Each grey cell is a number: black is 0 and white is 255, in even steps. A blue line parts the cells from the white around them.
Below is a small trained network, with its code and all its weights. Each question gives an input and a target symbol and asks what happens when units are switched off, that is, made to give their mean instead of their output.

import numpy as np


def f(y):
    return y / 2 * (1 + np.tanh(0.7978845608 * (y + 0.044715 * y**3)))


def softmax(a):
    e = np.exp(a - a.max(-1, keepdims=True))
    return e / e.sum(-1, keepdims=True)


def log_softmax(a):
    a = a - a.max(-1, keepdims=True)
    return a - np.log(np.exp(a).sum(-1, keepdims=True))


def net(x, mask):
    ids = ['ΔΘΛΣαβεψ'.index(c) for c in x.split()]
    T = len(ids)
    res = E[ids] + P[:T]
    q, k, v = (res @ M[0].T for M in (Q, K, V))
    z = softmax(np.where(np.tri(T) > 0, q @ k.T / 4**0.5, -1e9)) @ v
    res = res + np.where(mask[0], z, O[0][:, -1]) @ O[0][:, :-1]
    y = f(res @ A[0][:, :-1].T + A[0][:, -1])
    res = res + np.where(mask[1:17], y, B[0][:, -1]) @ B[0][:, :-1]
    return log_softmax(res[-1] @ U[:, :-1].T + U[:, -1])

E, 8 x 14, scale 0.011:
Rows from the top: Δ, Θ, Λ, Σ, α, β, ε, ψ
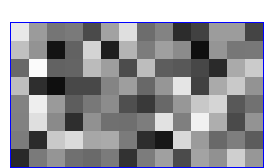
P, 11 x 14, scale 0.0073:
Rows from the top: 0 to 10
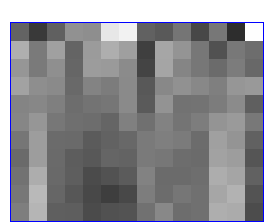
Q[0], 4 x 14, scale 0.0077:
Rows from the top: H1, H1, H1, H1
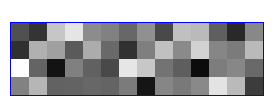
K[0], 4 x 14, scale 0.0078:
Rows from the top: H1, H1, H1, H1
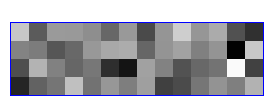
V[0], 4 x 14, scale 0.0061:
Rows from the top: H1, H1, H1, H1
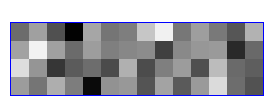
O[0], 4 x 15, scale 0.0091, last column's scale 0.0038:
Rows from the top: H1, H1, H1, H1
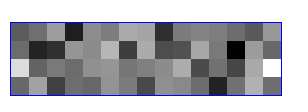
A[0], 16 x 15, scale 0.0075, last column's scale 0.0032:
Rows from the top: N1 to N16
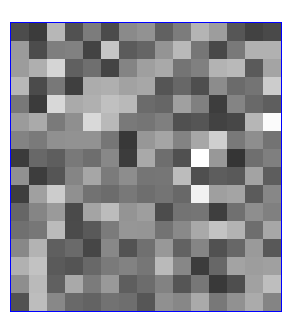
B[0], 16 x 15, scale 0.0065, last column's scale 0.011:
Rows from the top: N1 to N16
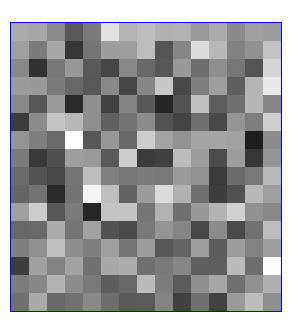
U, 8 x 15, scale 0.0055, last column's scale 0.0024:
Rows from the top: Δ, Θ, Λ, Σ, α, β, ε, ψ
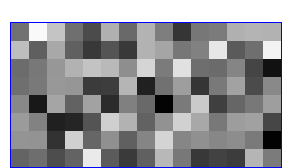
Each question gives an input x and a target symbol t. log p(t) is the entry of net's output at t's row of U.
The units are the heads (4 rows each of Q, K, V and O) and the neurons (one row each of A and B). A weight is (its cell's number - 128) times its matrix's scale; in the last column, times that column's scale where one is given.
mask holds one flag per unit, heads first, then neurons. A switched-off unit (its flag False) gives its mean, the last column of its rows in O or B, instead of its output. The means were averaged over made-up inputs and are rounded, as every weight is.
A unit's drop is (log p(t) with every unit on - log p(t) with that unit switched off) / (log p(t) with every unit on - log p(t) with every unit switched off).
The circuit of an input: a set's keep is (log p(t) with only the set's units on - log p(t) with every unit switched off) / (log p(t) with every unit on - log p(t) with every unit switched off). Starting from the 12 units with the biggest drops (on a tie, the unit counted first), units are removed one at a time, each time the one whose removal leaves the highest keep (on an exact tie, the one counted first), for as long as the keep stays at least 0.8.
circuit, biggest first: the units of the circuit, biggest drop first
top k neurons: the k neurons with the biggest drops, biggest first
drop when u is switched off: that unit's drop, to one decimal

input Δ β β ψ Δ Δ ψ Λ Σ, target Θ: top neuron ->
N14
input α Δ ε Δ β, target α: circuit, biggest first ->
H1, N8
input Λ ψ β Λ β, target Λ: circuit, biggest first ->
H1, N10, N7
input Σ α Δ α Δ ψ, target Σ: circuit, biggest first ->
H1, N3, N4
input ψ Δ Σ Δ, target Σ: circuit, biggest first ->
H1, N3
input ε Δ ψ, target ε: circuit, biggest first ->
H1, N7
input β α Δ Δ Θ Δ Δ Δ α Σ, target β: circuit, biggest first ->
H1, N2
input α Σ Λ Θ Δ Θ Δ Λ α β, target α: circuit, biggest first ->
N8, H1
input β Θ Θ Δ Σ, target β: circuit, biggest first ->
H1, N2, N12
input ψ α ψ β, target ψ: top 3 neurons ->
N10, N16, N12
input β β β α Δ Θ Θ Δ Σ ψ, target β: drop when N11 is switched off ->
0.2
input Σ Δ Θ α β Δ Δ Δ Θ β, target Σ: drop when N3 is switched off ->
0.2
